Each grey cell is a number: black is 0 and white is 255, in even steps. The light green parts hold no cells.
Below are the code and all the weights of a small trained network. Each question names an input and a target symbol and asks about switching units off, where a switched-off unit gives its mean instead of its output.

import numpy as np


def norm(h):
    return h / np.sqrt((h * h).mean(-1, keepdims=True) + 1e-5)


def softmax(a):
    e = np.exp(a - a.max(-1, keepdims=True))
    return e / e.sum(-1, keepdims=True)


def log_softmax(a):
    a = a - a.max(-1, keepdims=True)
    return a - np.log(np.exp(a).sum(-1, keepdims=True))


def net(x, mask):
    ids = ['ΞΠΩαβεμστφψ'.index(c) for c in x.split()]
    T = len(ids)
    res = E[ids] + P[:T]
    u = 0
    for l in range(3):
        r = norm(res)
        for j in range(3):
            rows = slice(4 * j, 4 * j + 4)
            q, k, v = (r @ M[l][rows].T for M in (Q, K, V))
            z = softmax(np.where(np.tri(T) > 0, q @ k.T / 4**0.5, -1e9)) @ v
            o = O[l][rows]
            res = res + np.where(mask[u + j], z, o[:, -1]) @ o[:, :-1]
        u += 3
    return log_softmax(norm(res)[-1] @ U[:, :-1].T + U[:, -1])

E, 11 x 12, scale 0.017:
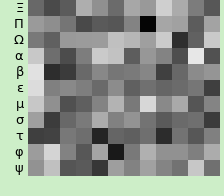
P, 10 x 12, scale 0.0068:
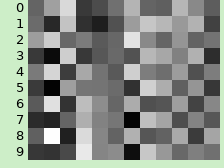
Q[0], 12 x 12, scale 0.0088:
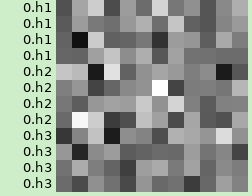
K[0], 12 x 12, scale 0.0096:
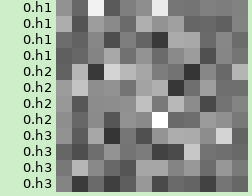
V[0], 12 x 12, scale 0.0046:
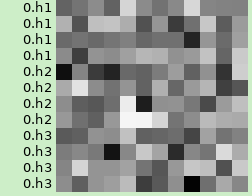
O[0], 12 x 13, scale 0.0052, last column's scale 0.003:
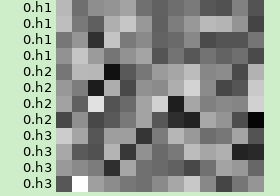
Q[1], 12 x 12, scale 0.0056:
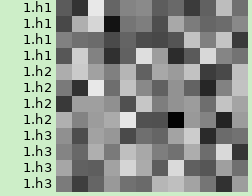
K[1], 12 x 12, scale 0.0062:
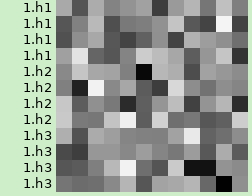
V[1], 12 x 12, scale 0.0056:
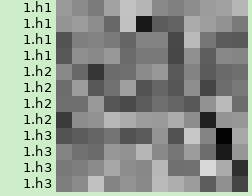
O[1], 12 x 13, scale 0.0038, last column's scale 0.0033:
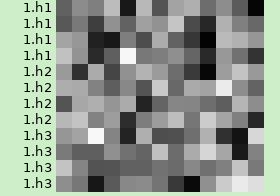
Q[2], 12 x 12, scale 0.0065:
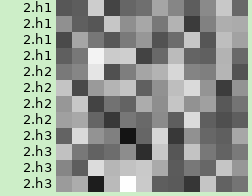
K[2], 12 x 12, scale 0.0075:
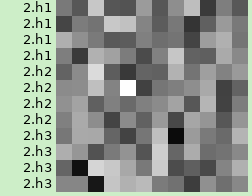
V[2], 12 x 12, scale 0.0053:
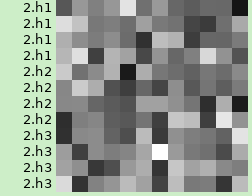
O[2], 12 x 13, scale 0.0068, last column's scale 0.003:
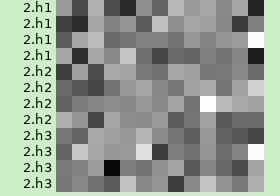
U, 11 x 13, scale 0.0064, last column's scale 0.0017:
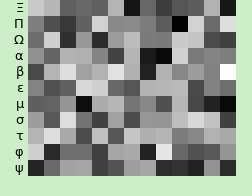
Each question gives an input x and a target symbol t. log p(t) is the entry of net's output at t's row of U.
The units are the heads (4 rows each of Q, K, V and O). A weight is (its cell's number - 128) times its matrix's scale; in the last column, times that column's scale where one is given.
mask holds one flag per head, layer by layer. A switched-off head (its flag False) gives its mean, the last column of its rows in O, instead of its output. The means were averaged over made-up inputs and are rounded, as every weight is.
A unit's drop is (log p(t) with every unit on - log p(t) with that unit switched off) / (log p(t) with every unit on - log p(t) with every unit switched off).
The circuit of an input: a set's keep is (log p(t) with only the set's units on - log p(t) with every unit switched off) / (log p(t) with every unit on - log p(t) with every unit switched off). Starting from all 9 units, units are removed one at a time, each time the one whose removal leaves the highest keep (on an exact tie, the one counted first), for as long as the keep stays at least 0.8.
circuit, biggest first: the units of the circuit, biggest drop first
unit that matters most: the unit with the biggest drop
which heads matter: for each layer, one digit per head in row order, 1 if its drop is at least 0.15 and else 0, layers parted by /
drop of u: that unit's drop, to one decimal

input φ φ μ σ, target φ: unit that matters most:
0.h3
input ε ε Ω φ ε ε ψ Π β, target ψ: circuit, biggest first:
0.h3, 2.h2, 1.h3
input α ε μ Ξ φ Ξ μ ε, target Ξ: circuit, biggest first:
2.h1, 0.h2
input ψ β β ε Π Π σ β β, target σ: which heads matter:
001 / 000 / 110
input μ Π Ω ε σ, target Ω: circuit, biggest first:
1.h2, 2.h3, 2.h1
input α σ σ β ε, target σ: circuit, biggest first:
2.h1, 2.h2
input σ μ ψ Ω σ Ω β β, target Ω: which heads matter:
010 / 011 / 100
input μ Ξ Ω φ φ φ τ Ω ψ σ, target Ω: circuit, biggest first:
1.h2, 2.h1
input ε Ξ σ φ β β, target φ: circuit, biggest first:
0.h3, 0.h2, 2.h2
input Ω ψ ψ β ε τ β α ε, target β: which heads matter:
000 / 010 / 111
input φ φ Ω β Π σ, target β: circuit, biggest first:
0.h2, 2.h3, 0.h3
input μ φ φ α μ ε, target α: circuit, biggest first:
0.h2, 2.h3, 2.h2
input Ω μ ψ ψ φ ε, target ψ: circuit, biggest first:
0.h1, 0.h3, 0.h2
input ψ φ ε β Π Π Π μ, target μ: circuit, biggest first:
2.h3
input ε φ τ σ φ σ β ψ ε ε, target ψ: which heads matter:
100 / 000 / 000
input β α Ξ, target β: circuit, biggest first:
0.h3, 2.h3, 1.h2
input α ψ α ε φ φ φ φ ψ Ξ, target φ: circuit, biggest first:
2.h2, 0.h2
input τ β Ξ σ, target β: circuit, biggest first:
2.h3, 0.h2, 0.h3
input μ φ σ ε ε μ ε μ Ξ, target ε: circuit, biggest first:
0.h2, 2.h1
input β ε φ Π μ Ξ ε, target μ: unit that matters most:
0.h2
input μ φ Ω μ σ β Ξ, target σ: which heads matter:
111 / 000 / 110
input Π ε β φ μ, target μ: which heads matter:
000 / 000 / 000
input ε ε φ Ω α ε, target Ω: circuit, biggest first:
2.h1, 1.h2, 0.h2
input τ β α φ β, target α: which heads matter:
010 / 001 / 110
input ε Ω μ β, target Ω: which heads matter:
011 / 000 / 100
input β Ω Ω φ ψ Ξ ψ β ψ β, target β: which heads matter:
011 / 000 / 001
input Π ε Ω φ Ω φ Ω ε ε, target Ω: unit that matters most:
1.h2
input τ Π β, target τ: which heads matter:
001 / 000 / 000
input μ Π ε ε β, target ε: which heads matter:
011 / 100 / 010
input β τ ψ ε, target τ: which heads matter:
010 / 100 / 100
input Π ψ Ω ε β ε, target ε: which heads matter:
010 / 000 / 001
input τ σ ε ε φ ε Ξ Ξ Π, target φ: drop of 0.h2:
0.3
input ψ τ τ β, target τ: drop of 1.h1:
0.2
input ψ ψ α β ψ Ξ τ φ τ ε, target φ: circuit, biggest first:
0.h2
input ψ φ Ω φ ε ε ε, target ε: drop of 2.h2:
0.2
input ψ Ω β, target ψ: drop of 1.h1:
0.1
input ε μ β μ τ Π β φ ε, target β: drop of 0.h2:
0.0
